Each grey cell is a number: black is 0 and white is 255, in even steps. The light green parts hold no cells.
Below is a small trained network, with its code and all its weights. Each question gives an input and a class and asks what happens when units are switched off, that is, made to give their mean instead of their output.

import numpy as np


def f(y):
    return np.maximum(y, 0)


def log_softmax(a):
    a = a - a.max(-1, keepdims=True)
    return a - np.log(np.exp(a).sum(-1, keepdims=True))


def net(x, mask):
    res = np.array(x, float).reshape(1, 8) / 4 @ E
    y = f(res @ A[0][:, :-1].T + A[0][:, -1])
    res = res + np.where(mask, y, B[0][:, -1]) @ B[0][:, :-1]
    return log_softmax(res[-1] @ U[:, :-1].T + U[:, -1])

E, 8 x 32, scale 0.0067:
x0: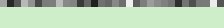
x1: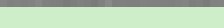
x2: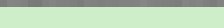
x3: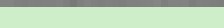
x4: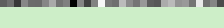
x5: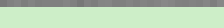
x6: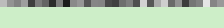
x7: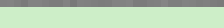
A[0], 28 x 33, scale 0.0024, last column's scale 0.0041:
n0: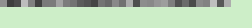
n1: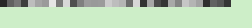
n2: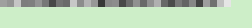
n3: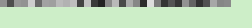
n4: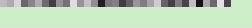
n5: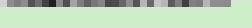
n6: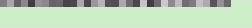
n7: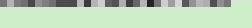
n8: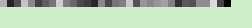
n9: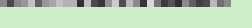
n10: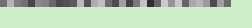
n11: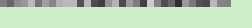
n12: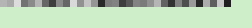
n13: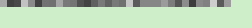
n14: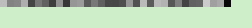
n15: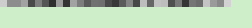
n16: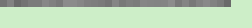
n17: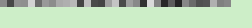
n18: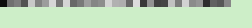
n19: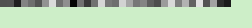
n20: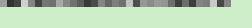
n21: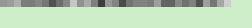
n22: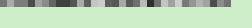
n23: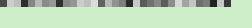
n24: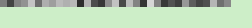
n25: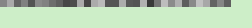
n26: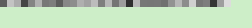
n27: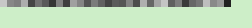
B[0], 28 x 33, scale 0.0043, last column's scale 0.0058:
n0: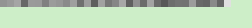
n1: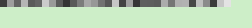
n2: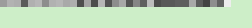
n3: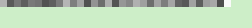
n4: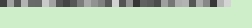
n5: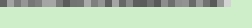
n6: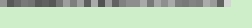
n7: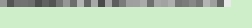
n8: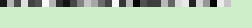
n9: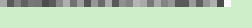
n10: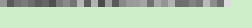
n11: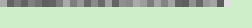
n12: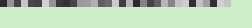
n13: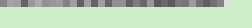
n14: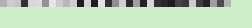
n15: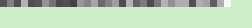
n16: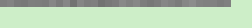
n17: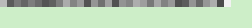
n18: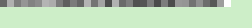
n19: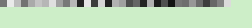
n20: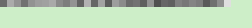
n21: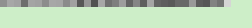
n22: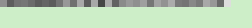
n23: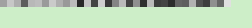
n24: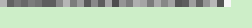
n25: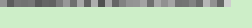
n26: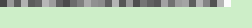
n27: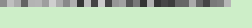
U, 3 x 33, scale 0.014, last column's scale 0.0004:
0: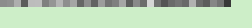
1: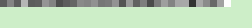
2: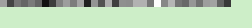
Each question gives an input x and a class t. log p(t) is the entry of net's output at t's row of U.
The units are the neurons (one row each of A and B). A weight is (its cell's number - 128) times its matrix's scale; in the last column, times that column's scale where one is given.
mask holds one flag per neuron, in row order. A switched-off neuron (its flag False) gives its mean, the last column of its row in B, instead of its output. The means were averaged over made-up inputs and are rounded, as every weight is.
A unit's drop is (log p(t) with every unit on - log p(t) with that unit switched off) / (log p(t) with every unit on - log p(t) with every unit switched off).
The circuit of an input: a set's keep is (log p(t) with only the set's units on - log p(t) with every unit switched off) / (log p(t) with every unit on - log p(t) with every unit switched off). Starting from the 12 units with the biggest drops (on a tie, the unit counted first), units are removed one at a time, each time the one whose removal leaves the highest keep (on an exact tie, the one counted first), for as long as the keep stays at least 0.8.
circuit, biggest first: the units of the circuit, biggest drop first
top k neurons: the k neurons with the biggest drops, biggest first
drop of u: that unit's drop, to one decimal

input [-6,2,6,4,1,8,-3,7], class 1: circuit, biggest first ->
(n26)
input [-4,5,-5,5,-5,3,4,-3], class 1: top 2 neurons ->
(n12, n4)
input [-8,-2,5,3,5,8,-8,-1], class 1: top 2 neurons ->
(n1, n26)
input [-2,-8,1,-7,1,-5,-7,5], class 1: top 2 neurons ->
(n1, n2)
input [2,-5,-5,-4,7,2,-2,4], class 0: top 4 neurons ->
(n19, n15, n12, n26)
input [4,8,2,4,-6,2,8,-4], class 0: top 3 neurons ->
(n14, n27, n2)
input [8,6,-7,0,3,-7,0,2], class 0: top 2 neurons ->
(n0, n13)
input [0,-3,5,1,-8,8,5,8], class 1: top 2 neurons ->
(n12, n4)
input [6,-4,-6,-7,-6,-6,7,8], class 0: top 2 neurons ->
(n14, n27)
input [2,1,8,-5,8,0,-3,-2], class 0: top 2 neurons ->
(n19, n15)
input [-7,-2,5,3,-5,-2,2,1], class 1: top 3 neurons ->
(n12, n4, n26)
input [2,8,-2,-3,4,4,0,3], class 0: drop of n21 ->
-0.1
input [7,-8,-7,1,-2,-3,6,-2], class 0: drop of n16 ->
0.0
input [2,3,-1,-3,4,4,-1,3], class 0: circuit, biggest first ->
(n15)
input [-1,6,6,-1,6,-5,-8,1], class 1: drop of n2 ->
0.1
